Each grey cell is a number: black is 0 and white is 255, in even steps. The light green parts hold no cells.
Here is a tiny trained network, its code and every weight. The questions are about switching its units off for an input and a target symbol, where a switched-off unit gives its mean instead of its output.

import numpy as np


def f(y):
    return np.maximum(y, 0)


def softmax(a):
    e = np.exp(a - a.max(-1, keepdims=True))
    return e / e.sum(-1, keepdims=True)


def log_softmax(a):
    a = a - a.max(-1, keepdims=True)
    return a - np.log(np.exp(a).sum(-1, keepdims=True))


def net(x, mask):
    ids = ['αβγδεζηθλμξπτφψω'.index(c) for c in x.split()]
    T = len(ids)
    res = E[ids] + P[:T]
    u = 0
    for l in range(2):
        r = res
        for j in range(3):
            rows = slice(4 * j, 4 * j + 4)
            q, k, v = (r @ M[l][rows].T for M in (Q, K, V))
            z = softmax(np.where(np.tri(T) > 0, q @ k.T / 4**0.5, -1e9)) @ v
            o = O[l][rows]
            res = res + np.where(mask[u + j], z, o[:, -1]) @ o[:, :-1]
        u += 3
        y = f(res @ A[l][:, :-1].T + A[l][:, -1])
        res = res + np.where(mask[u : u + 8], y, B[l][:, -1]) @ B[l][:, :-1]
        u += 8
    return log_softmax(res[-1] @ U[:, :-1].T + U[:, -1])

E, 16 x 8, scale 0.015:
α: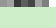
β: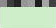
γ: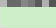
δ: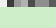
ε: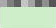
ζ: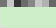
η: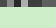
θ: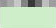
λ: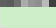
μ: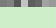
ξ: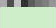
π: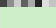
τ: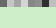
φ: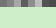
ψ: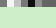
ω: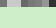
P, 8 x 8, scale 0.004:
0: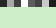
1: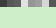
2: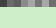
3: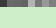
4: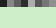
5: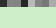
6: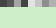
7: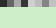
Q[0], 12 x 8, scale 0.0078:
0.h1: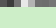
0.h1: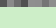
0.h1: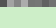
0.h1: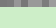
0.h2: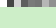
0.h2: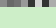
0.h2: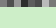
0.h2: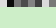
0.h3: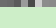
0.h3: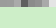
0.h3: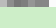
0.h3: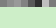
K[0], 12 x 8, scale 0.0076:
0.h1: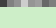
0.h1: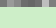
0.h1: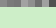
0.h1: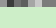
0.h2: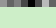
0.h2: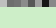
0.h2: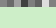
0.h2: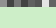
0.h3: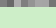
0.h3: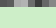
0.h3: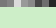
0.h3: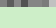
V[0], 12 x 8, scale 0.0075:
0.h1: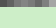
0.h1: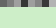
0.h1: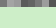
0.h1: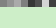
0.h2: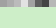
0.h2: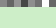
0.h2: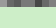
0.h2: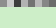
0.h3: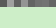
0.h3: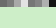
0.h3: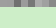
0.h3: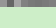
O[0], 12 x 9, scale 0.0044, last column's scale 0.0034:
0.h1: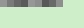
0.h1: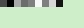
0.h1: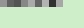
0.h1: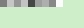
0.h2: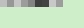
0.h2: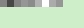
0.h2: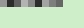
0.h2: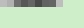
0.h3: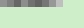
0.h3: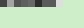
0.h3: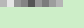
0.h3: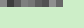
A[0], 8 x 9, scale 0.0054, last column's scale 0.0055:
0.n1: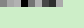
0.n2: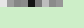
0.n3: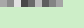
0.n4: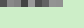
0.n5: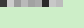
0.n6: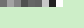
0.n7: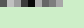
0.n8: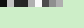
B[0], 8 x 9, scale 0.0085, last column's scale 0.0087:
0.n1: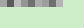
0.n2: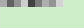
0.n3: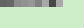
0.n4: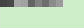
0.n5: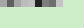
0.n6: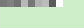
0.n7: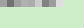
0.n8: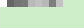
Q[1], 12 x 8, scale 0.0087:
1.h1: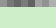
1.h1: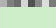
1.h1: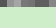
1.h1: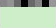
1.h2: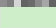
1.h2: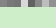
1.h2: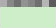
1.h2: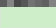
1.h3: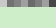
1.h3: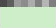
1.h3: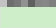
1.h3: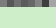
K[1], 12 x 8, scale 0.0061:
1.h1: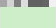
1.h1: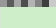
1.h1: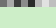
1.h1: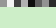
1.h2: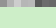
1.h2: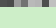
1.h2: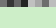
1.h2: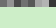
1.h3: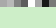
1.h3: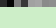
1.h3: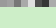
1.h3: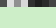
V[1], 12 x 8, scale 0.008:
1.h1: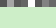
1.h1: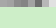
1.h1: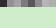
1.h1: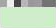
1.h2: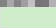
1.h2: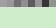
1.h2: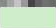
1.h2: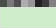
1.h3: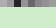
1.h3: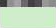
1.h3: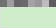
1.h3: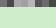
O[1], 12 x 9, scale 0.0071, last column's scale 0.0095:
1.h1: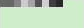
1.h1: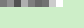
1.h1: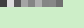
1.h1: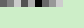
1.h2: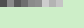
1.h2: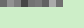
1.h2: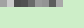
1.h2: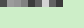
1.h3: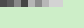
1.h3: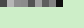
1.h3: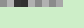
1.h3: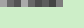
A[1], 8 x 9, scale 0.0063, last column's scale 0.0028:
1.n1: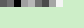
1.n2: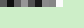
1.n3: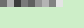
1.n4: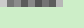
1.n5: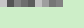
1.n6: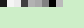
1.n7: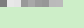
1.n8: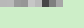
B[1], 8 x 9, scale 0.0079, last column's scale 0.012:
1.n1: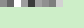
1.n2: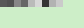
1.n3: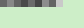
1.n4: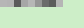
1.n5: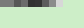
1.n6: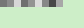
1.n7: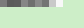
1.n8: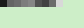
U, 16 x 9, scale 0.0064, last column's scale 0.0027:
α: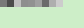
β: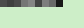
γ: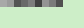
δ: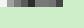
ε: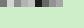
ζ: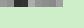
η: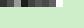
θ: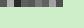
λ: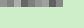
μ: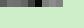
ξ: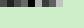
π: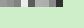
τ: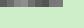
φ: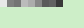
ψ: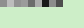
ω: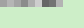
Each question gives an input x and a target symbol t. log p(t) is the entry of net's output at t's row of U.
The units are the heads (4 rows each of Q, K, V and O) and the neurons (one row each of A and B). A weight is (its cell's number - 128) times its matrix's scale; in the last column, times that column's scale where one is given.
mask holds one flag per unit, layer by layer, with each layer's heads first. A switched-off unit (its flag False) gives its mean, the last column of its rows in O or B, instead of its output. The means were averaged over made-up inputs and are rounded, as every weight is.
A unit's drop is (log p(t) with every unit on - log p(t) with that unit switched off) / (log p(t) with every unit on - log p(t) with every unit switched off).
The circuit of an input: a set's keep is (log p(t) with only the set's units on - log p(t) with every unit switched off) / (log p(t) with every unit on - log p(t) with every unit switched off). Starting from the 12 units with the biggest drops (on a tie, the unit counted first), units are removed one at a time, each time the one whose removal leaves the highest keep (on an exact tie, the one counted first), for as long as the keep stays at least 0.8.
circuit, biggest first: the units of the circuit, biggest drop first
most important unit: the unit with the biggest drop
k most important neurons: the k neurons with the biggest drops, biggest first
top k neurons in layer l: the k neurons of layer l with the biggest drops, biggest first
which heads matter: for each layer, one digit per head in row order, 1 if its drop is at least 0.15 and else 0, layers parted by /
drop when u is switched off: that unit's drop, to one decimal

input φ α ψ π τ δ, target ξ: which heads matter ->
010 / 011
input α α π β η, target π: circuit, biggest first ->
[1.h1; 0.h2; 1.n1]
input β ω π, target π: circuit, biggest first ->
[1.h1; 0.h2]
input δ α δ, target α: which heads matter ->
000 / 111
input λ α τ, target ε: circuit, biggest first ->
[0.h2; 0.n5]
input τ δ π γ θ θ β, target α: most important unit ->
0.n5
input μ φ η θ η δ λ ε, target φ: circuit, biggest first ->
[1.h3; 1.h2]
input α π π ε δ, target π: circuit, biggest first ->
[1.h1; 0.h2]
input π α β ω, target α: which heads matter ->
100 / 011
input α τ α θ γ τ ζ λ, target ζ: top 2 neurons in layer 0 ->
[0.n8; 0.n2]
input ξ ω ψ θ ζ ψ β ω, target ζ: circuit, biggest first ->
[1.h3; 0.n8; 0.h2]
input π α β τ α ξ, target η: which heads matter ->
010 / 010
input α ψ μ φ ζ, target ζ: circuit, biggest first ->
[0.n8; 1.h3]
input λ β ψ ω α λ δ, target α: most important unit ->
0.n8
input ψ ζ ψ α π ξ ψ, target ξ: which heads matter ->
100 / 100
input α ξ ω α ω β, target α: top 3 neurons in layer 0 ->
[0.n8; 0.n7; 0.n6]
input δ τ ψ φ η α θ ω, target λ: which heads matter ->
010 / 010
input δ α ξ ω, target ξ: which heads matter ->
000 / 100
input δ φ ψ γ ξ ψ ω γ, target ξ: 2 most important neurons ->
[0.n5; 1.n5]
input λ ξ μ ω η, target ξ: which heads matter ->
000 / 110
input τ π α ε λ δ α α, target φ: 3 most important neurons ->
[0.n5; 0.n8; 1.n4]
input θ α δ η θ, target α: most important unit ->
1.h3
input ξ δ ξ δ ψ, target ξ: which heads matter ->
000 / 100
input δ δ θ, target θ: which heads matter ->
100 / 100
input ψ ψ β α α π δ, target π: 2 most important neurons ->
[0.n2; 1.n8]
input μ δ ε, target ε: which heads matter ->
100 / 100
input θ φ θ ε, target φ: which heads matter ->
000 / 011
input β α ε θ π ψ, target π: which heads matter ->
000 / 100
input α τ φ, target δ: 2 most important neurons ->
[0.n1; 1.n5]
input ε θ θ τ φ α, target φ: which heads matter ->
010 / 101
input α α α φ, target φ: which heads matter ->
000 / 001
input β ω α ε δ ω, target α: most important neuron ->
[0.n8]
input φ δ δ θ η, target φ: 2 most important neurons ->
[0.n8; 1.n4]
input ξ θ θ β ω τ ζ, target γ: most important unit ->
1.h2
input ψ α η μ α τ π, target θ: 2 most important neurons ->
[1.n3; 0.n5]
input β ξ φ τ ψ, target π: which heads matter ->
000 / 010
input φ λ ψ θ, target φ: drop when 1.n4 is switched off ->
0.2
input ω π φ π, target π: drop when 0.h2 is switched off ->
0.3
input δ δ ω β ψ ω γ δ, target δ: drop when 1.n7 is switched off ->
0.1
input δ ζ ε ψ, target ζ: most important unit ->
1.h3
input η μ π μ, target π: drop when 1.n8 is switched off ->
0.1
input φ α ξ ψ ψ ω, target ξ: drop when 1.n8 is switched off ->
0.3
